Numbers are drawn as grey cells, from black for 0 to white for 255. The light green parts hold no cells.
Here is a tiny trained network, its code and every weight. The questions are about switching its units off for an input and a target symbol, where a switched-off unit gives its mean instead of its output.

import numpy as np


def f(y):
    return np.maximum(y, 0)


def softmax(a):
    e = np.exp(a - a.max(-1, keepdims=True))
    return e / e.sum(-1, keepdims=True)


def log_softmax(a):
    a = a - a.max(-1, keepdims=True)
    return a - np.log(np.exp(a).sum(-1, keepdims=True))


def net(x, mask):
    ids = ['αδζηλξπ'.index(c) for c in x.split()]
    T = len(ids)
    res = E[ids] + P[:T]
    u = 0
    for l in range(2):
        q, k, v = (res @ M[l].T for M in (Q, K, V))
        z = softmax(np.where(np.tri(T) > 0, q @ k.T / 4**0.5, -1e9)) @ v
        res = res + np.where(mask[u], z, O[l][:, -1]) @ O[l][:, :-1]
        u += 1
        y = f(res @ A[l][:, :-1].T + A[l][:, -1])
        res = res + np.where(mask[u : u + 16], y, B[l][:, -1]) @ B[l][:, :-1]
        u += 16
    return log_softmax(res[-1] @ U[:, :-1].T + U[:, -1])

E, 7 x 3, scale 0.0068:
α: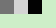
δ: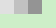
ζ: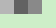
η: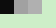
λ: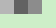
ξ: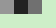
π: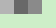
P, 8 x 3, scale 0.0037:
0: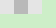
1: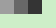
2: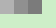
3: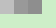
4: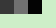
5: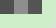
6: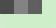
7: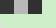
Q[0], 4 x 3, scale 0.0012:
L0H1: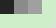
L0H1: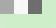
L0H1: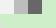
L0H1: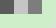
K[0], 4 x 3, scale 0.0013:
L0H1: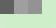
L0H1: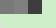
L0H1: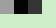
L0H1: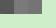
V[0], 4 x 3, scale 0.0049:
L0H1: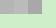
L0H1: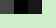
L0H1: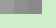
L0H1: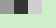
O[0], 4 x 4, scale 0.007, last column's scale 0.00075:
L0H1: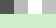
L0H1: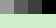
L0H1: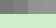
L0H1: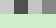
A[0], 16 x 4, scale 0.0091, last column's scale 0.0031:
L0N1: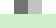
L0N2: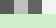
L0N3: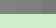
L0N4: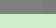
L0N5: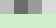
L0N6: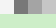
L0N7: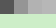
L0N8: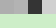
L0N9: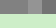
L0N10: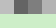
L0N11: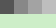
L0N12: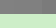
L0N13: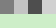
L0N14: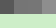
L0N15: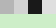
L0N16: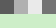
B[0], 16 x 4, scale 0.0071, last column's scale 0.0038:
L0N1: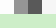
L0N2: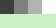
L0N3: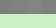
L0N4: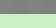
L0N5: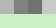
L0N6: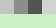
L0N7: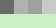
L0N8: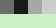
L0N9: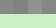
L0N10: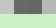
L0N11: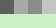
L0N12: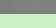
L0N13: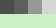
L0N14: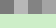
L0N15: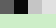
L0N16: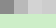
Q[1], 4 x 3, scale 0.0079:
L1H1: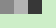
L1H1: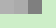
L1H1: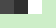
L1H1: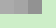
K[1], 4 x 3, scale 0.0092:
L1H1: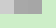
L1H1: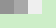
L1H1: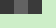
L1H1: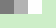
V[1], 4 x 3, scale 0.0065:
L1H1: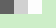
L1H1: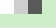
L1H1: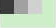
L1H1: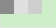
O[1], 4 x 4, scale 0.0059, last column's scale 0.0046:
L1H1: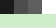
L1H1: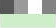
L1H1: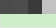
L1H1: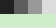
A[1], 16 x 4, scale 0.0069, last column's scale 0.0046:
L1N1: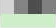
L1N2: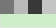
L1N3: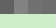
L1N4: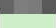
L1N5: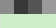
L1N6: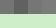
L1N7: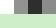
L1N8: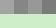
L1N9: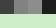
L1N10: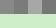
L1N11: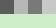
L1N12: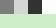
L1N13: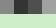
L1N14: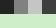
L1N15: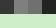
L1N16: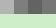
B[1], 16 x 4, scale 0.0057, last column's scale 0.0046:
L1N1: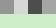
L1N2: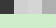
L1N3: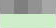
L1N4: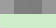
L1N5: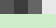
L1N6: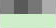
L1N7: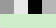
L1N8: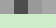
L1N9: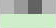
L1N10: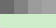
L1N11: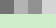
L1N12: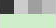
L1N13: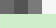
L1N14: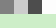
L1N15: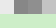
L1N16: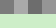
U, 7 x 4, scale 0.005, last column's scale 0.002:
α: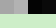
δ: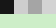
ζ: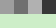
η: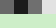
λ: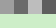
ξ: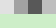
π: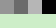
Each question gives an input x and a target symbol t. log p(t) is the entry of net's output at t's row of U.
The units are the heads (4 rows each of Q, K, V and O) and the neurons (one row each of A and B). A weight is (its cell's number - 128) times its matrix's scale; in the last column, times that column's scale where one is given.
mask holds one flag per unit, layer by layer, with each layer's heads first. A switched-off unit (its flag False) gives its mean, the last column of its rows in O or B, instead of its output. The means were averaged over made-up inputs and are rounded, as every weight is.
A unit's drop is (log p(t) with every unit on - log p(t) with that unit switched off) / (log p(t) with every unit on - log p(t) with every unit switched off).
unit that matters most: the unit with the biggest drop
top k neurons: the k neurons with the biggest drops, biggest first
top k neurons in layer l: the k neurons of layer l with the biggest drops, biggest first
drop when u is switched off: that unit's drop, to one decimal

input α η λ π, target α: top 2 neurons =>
L1N7; L0N1
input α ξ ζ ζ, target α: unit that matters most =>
L1N7
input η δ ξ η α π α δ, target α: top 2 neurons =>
L0N15; L0N8
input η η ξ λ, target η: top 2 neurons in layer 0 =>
L0N16; L0N7
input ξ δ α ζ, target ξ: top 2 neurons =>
L1N7; L0N1
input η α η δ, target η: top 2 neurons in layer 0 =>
L0N16; L0N1
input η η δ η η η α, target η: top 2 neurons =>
L0N15; L0N8
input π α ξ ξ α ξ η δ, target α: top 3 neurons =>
L0N15; L1N7; L0N8
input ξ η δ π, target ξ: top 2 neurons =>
L0N1; L1N7
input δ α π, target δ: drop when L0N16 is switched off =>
0.5
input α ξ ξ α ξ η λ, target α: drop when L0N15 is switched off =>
0.1
